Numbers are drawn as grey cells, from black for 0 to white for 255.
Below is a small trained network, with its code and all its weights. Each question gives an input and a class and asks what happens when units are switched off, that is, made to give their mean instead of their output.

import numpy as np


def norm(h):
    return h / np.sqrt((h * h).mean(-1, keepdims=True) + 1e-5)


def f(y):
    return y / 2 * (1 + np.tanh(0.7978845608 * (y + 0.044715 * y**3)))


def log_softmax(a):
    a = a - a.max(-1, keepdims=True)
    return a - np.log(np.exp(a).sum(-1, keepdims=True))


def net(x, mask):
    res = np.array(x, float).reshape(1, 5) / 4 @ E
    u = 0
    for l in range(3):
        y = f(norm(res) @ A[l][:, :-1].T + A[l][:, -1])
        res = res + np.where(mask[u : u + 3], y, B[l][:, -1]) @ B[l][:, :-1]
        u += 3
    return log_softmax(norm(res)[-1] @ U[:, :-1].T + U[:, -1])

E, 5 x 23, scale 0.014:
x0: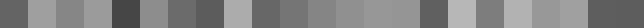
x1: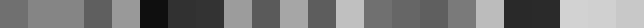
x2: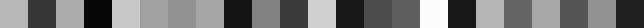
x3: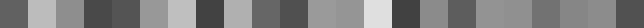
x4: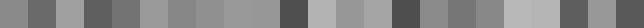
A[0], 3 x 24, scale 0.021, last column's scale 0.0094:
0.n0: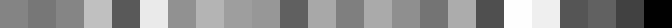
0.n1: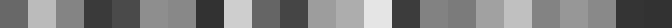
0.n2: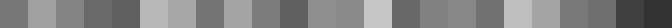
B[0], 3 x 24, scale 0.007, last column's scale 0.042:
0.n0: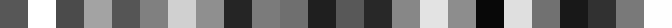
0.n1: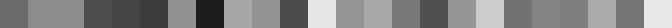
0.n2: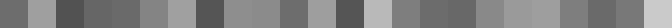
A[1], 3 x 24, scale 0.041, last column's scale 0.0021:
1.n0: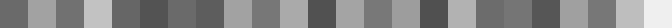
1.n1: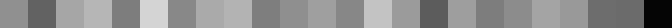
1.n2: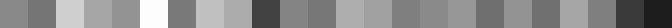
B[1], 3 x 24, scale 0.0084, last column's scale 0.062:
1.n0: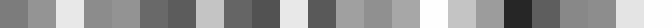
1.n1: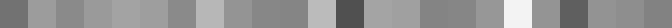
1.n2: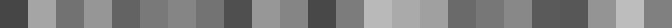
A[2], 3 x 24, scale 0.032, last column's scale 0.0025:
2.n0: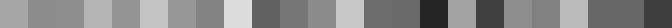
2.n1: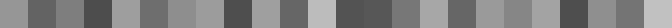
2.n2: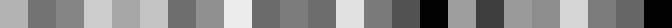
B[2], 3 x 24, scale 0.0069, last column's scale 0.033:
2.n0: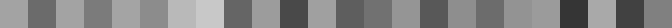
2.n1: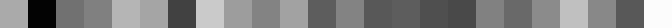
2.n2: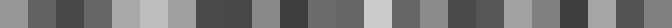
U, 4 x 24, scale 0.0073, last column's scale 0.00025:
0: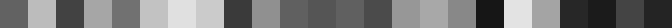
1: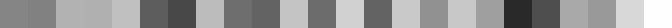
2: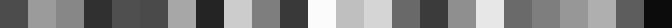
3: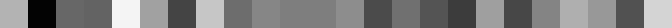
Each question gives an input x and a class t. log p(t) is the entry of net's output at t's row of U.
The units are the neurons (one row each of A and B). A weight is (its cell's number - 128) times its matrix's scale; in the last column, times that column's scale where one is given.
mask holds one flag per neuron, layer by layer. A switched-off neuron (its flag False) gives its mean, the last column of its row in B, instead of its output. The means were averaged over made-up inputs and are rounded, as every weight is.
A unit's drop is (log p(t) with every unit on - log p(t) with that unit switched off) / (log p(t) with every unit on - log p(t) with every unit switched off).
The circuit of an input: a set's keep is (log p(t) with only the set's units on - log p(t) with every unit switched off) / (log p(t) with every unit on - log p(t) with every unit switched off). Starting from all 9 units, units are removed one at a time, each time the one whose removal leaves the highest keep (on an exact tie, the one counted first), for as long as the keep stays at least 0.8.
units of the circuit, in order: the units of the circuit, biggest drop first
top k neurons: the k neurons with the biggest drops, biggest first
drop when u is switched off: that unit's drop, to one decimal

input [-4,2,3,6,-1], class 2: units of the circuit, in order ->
[0.n1 1.n0]
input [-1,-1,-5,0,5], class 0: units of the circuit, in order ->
[0.n0]
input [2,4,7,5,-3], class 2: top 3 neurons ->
[0.n1 0.n0 1.n0]
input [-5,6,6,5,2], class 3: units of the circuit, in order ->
[1.n0 2.n1]
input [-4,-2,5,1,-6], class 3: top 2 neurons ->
[1.n0 0.n0]
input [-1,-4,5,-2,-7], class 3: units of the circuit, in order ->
[1.n0 0.n0]
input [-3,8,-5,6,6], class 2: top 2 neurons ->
[0.n1 0.n0]
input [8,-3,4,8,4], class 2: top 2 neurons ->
[0.n1 0.n2]
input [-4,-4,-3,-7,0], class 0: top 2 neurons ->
[1.n0 0.n1]
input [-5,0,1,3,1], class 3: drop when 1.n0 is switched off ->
1.0
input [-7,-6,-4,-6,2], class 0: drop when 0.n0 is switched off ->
0.0
